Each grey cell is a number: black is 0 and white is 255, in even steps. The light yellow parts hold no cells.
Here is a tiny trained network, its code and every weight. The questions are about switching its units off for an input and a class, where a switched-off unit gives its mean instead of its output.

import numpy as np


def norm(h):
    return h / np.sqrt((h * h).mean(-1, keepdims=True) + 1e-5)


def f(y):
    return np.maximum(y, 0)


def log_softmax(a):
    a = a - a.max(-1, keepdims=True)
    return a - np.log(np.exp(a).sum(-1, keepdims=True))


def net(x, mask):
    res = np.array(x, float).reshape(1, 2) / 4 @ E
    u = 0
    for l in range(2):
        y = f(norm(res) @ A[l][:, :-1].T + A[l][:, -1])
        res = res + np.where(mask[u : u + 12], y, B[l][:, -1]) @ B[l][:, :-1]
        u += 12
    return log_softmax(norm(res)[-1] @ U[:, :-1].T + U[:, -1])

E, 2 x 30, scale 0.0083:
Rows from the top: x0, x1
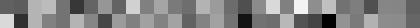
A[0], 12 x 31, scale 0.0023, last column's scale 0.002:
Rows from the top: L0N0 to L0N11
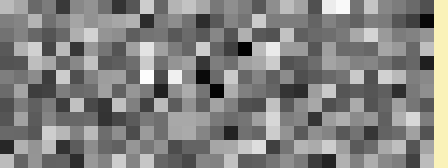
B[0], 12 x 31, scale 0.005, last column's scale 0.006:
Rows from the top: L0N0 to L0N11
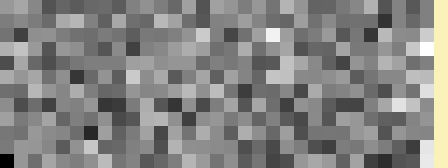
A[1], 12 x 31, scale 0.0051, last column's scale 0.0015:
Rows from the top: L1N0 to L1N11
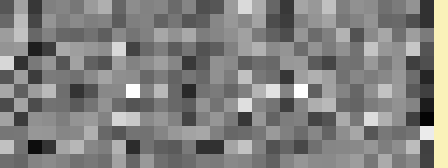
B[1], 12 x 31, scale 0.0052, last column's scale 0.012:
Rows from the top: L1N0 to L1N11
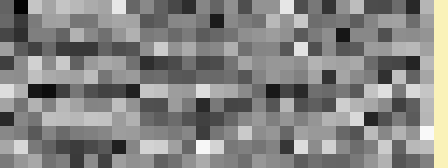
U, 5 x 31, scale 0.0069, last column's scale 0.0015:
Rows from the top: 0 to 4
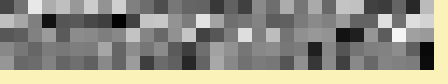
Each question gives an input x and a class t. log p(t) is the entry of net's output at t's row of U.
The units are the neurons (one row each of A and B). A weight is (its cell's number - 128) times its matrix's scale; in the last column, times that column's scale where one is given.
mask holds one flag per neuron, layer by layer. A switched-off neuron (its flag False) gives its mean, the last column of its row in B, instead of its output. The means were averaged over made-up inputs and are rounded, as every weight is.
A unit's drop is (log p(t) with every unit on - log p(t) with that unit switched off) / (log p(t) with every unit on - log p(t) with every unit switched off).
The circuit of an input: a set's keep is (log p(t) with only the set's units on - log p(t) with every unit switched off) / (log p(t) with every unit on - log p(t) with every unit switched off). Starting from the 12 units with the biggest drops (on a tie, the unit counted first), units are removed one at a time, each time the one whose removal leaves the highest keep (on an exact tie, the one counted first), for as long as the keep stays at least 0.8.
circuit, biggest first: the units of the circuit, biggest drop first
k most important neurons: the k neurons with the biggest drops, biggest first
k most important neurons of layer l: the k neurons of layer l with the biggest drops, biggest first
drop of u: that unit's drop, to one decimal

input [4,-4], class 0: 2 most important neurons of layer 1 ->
[L1N10 L1N7]
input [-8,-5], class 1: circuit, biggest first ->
[L1N10]
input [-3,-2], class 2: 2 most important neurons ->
[L0N6 L0N2]
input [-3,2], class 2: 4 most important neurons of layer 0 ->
[L0N2 L0N3 L0N11 L0N5]
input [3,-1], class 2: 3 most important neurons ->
[L0N3 L0N10 L0N5]
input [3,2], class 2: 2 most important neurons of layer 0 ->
[L0N3 L0N5]
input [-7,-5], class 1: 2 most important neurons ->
[L1N10 L0N11]
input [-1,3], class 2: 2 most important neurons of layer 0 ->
[L0N11 L0N10]
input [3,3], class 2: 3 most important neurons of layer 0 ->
[L0N11 L0N3 L0N10]
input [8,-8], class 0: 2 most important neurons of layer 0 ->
[L0N2 L0N5]
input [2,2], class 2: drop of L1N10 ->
0.1
